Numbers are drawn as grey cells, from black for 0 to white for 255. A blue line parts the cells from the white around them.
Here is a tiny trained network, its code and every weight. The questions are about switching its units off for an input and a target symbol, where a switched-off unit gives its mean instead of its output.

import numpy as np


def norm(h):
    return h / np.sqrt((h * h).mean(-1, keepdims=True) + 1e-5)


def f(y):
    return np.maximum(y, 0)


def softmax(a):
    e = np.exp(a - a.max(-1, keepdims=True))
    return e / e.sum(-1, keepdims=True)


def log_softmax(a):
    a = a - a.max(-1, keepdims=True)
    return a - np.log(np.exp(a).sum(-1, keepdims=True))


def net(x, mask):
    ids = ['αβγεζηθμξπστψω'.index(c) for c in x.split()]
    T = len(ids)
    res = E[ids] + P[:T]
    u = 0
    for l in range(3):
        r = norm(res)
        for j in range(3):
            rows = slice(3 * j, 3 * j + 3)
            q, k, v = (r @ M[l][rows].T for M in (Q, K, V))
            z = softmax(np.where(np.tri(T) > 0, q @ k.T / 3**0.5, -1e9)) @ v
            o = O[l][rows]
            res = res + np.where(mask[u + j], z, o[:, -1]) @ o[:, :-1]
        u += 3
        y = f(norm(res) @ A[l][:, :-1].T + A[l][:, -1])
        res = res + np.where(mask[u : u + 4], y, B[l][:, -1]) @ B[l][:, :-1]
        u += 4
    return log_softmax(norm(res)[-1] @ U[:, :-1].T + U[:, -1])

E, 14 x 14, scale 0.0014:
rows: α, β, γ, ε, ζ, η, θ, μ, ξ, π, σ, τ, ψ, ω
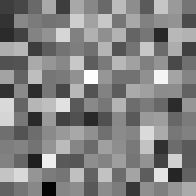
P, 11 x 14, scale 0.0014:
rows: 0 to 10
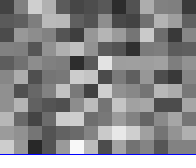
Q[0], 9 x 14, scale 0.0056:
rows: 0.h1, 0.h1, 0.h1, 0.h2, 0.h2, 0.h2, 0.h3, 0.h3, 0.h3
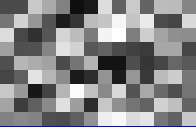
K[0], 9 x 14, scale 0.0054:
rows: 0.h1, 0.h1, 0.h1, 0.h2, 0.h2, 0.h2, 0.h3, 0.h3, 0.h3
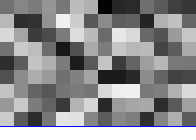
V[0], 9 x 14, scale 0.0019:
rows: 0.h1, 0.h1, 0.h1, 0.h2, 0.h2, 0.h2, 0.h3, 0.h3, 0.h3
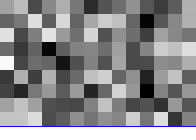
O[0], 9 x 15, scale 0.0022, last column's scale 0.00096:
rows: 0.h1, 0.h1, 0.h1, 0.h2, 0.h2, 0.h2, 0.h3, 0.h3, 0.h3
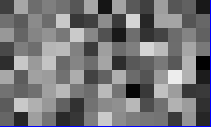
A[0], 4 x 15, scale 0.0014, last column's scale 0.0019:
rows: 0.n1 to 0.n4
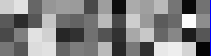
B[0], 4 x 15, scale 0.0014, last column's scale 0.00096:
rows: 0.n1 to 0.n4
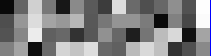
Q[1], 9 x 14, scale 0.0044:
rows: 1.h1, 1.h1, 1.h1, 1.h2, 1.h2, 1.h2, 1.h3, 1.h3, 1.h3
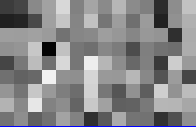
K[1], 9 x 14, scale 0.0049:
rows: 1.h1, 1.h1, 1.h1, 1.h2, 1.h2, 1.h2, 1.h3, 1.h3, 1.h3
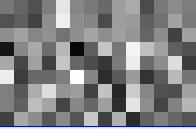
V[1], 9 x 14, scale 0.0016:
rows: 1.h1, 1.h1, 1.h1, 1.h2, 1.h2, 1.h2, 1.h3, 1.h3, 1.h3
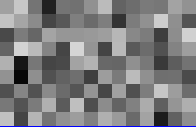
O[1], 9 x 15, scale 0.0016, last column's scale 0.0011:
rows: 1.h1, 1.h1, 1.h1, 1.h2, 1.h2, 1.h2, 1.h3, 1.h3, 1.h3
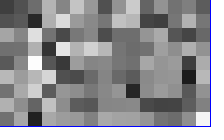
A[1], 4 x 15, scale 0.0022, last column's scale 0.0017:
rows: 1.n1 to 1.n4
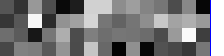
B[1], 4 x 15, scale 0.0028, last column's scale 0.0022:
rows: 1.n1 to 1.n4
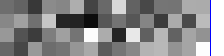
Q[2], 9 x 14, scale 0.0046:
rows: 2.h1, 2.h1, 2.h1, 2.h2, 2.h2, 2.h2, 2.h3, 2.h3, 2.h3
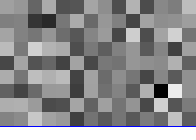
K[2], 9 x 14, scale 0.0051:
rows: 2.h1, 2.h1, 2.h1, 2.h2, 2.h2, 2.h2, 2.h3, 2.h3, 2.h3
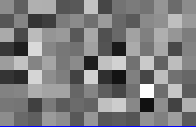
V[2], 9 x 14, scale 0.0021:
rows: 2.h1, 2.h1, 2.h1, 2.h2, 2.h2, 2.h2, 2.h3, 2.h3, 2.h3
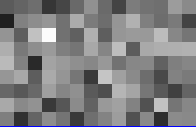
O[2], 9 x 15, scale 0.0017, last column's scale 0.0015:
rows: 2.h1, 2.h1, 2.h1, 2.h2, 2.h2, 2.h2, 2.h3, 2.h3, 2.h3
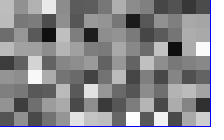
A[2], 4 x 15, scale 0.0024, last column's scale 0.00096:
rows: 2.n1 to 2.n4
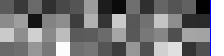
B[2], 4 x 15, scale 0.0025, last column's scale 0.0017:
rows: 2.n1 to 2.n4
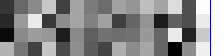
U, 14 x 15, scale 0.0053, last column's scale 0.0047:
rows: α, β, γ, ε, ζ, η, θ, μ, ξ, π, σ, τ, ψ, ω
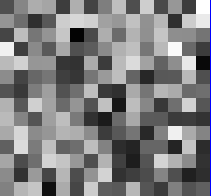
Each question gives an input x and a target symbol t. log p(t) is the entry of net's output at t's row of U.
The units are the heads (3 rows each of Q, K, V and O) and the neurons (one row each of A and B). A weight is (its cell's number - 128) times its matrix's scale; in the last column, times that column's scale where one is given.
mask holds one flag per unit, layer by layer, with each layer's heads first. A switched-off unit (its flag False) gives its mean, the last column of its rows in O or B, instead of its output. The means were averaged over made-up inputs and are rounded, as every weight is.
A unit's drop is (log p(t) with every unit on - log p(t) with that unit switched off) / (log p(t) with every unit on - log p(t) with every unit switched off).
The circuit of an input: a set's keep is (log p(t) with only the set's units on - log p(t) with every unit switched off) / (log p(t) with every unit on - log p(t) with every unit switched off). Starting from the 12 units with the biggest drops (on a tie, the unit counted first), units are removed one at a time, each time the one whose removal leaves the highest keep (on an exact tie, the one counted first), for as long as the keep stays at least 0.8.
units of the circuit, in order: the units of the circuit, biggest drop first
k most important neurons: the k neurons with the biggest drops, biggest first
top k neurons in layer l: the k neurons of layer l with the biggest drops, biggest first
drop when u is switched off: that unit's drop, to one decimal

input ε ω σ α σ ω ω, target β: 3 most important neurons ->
[1.n3, 1.n2, 2.n3]
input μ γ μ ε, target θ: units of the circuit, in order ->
[0.h1, 1.n4]
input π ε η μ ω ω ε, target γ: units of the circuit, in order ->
[0.h2, 0.h1]
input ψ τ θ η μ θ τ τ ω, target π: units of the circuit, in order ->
[0.h3]
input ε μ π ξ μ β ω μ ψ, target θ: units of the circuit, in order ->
[0.h1, 0.h2, 2.n1, 1.n4]
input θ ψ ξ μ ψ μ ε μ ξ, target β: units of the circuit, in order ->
[0.h1, 1.h2, 1.n3]
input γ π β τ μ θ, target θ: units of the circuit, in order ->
[0.h1, 1.n4]
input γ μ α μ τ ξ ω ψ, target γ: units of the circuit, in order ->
[0.h2, 0.h1]
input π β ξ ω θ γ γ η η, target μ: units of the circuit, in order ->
[0.h3, 0.h1]
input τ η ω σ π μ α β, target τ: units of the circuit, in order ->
[0.h3, 0.h2]
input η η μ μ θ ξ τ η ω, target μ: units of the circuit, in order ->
[0.h1, 0.h3]
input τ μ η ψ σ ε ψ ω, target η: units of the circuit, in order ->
[0.h3, 1.n1]
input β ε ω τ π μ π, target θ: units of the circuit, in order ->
[0.h1, 0.h2, 1.n4]
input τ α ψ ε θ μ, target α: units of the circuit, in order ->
[2.n3]
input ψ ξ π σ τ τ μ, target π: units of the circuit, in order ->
[0.h3, 0.h2]
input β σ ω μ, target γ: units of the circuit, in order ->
[0.h1, 0.h3]
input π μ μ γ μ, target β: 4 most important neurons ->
[1.n4, 1.n2, 2.n3, 2.n4]
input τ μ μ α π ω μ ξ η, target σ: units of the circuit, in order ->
[0.h2, 0.h1]
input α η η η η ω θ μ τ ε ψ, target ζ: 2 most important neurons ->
[2.n2, 2.n1]
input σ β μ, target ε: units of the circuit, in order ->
[0.h2]
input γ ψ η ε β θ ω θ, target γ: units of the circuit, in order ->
[0.h1, 0.h2]
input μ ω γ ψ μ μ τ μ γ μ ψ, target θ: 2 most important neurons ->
[2.n1, 0.n1]
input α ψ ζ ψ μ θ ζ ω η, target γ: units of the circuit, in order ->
[0.h2, 0.h1]
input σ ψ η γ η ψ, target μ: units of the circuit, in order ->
[0.h1, 0.h3]
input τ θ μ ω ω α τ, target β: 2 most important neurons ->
[1.n2, 1.n3]
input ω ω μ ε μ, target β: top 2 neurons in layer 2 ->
[2.n1, 2.n3]
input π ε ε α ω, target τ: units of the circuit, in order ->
[0.h3]
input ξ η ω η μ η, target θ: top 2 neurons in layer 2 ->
[2.n1, 2.n4]
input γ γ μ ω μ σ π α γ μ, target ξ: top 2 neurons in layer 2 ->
[2.n4, 2.n2]
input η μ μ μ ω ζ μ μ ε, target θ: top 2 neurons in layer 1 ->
[1.n4, 1.n2]
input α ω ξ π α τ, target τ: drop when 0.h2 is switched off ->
0.3
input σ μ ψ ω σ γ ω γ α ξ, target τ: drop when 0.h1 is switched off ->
0.1
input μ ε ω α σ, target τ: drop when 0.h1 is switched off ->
0.1
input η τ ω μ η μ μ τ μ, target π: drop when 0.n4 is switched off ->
0.0
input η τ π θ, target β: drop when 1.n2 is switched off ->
0.2
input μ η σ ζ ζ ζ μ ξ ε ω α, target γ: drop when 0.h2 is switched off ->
0.4
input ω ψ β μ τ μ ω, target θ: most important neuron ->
[2.n1]
